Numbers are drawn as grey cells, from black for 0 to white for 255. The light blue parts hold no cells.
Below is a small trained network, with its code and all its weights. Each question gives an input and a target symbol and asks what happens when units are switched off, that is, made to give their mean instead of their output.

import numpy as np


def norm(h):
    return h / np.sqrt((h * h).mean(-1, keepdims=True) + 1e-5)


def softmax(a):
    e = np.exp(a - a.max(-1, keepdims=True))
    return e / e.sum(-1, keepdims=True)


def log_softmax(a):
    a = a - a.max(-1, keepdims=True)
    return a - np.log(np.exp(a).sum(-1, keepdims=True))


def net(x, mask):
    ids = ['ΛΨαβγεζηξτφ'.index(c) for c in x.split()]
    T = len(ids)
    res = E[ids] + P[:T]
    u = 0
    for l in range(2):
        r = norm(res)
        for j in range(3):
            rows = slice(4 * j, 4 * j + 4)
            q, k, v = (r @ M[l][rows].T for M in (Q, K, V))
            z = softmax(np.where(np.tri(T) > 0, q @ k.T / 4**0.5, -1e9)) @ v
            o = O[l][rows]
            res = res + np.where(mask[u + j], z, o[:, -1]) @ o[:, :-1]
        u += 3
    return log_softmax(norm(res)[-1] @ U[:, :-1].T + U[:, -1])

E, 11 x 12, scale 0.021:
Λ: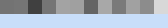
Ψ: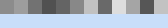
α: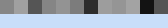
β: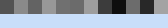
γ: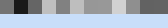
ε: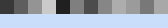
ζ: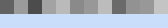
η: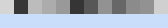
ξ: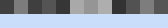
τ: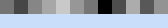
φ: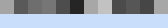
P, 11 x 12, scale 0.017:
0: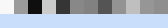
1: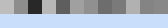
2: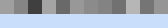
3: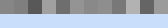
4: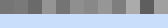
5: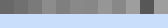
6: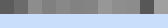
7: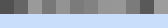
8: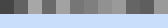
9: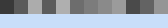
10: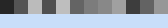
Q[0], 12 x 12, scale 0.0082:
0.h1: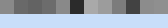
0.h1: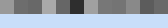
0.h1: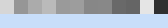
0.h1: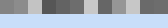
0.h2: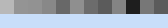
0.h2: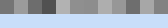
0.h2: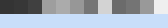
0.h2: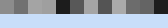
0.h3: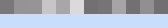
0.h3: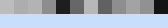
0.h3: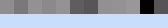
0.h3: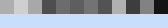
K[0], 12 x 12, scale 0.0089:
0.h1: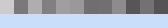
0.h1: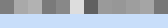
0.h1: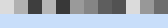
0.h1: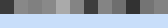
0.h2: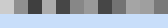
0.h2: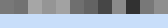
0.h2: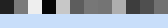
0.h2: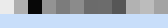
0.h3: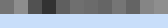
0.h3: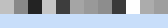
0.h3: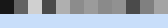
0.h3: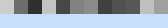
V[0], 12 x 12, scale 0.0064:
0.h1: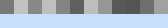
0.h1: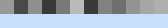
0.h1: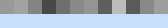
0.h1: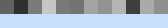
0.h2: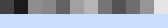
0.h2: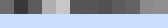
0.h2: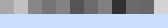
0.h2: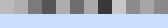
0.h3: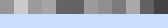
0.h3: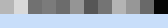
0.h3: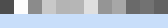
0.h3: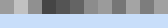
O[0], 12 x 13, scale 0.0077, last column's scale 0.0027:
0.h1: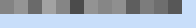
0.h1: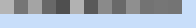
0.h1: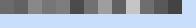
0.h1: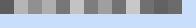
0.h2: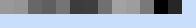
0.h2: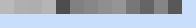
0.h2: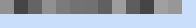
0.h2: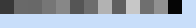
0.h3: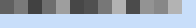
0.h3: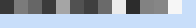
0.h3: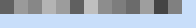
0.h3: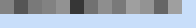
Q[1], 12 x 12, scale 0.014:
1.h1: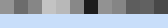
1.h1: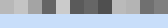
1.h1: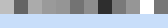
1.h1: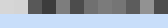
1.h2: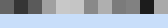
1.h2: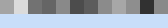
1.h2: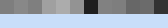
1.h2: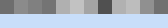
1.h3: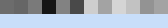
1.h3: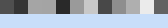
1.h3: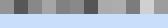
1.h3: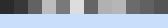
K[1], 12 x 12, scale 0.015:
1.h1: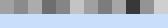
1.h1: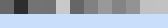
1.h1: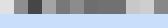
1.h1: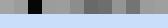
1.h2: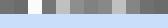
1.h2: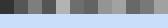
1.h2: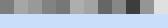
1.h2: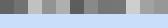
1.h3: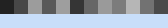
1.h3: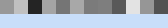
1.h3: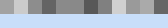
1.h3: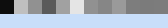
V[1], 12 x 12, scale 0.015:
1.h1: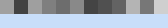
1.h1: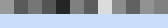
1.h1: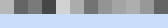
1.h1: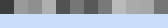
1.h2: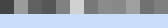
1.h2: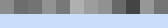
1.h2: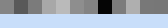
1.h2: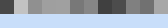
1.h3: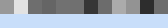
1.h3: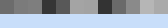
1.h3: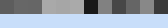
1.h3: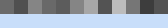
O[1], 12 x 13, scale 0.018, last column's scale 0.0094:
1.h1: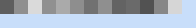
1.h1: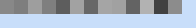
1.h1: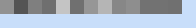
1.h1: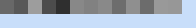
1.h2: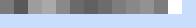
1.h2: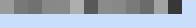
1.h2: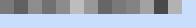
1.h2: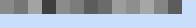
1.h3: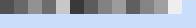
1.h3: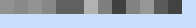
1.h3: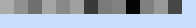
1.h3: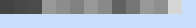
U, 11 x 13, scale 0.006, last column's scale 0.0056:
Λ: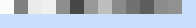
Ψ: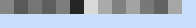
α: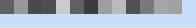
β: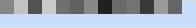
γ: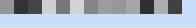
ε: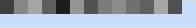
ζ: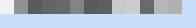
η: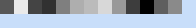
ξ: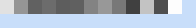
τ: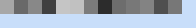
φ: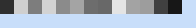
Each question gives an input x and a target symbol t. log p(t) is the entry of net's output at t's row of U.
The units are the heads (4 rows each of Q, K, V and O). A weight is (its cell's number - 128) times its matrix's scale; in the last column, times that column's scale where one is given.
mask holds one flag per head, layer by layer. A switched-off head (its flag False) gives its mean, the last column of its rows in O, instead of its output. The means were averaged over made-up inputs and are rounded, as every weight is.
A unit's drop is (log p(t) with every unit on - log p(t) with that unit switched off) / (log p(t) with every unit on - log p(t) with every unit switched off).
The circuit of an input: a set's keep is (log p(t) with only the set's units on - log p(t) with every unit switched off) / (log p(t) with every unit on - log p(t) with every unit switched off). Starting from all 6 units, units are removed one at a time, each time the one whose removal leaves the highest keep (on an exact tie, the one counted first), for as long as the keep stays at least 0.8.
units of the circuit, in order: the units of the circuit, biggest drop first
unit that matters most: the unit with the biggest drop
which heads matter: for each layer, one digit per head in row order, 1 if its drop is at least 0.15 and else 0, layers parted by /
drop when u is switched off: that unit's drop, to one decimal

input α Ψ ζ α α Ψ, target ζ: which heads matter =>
010 / 101
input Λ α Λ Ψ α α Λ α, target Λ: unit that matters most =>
1.h3
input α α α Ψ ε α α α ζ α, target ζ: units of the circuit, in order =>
(1.h3 1.h1)
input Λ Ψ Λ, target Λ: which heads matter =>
010 / 101
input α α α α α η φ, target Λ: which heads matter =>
111 / 100
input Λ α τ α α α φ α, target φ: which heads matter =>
000 / 101
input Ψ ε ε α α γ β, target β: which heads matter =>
000 / 100
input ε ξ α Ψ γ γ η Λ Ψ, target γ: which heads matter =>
001 / 001
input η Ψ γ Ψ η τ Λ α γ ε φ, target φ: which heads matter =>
111 / 101
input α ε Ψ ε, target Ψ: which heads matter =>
000 / 001
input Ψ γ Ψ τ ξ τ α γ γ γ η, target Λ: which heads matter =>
011 / 000
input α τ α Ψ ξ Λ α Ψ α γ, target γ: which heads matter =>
100 / 001
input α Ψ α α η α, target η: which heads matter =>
001 / 010
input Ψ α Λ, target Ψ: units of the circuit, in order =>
(1.h3)
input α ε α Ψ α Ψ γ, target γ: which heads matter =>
110 / 001
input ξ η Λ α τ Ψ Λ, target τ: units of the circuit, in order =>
(1.h2 0.h2 1.h3)
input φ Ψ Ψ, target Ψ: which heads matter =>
000 / 000
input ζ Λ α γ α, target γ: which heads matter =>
000 / 000
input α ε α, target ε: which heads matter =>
000 / 100
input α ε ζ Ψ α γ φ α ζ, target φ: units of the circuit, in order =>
(1.h1)
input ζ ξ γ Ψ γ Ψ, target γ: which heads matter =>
000 / 001
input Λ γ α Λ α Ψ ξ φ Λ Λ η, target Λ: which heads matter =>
001 / 000
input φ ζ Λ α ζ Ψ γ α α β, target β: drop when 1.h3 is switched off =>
0.2
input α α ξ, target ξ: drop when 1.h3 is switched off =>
0.3
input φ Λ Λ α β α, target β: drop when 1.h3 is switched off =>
0.1
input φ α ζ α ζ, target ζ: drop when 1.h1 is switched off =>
0.3
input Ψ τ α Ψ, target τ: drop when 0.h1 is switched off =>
0.0
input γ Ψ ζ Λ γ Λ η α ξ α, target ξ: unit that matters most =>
1.h1
